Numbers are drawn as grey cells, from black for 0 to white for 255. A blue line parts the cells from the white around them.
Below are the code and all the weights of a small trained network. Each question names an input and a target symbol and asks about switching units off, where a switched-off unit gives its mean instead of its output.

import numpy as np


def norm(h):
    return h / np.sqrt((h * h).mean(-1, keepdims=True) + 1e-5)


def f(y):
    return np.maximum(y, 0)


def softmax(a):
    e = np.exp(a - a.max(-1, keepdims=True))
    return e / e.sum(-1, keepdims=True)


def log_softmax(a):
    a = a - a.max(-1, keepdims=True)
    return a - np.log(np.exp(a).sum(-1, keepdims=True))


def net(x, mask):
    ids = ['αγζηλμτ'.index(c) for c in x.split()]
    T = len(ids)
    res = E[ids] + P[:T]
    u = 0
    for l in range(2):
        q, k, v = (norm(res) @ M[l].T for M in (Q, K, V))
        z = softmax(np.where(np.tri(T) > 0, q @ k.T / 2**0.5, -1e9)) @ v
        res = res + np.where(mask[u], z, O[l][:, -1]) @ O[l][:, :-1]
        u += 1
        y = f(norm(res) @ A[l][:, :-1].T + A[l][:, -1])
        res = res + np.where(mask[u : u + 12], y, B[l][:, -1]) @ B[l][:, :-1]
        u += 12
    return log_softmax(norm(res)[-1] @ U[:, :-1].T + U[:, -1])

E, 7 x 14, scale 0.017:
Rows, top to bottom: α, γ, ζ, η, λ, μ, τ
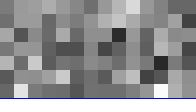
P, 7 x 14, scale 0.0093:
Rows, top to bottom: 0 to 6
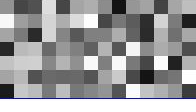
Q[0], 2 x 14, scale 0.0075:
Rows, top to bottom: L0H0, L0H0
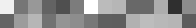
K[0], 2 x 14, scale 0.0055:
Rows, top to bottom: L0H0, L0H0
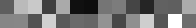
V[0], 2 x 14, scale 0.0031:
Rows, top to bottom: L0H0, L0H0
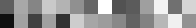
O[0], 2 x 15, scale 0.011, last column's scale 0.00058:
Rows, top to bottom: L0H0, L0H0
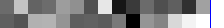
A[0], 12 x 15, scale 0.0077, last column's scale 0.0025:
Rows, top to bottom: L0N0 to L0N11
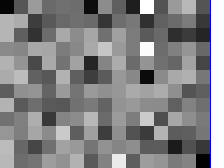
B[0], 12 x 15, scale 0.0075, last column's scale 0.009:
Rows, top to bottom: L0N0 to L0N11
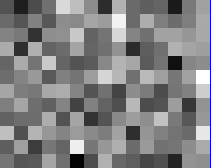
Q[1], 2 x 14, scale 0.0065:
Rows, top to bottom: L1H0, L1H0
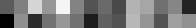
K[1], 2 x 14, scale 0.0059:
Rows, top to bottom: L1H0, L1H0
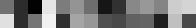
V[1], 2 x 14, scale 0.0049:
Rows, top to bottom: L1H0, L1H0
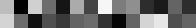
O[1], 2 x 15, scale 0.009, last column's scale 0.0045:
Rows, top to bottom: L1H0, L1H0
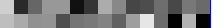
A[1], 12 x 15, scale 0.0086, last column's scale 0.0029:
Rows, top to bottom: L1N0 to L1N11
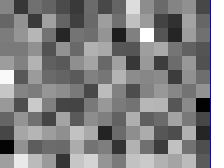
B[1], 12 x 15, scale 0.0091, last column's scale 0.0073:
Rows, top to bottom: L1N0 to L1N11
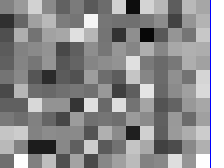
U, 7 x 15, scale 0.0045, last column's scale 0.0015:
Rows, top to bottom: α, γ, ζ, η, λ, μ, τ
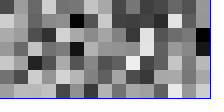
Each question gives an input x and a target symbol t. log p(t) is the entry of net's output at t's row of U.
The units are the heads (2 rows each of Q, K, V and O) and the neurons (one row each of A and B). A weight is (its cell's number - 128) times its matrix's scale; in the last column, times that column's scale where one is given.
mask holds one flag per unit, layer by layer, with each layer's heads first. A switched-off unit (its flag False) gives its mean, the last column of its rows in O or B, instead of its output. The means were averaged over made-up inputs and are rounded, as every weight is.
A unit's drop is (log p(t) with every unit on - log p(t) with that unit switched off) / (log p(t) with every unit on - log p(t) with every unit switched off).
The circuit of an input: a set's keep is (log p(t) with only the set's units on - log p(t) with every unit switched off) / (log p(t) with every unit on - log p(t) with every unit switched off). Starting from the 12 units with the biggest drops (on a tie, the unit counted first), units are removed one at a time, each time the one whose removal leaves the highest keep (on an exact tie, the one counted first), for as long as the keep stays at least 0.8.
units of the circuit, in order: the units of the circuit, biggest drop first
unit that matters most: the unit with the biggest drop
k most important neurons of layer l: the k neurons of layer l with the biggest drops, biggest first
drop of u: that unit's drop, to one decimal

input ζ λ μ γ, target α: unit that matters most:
L1H0
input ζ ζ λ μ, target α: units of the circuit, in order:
L1H0; L1N1; L0H0; L0N9
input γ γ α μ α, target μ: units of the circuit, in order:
L1H0; L1N11
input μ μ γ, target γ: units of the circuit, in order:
L0N11; L1H0
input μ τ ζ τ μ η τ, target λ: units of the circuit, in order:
L1N10; L1H0; L0N9; L0N6
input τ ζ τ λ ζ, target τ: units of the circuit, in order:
L1H0; L1N11
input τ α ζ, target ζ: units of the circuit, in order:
L0H0; L0N10; L1N11
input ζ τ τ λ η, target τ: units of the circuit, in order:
L1H0; L1N11
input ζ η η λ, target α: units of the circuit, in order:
L1H0; L1N2; L1N1
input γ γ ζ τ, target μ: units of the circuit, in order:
L0H0; L0N0; L1N6
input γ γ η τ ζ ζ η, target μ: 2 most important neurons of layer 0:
L0N0; L0N3
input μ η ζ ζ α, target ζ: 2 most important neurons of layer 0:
L0N10; L0N2
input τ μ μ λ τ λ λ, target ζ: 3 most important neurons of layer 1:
L1N9; L1N10; L1N11
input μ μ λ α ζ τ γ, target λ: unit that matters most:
L1N10
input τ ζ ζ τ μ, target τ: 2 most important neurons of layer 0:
L0N9; L0N0
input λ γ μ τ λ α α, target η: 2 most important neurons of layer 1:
L1N0; L1N5
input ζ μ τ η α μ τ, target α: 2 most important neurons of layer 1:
L1N2; L1N1
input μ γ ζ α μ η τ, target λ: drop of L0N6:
0.1
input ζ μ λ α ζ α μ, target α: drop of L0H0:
0.2
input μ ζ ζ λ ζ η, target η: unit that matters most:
L0N5
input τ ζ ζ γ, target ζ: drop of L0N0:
0.9
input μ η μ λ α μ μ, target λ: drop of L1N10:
0.7
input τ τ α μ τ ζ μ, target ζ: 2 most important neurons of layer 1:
L1N9; L1N10
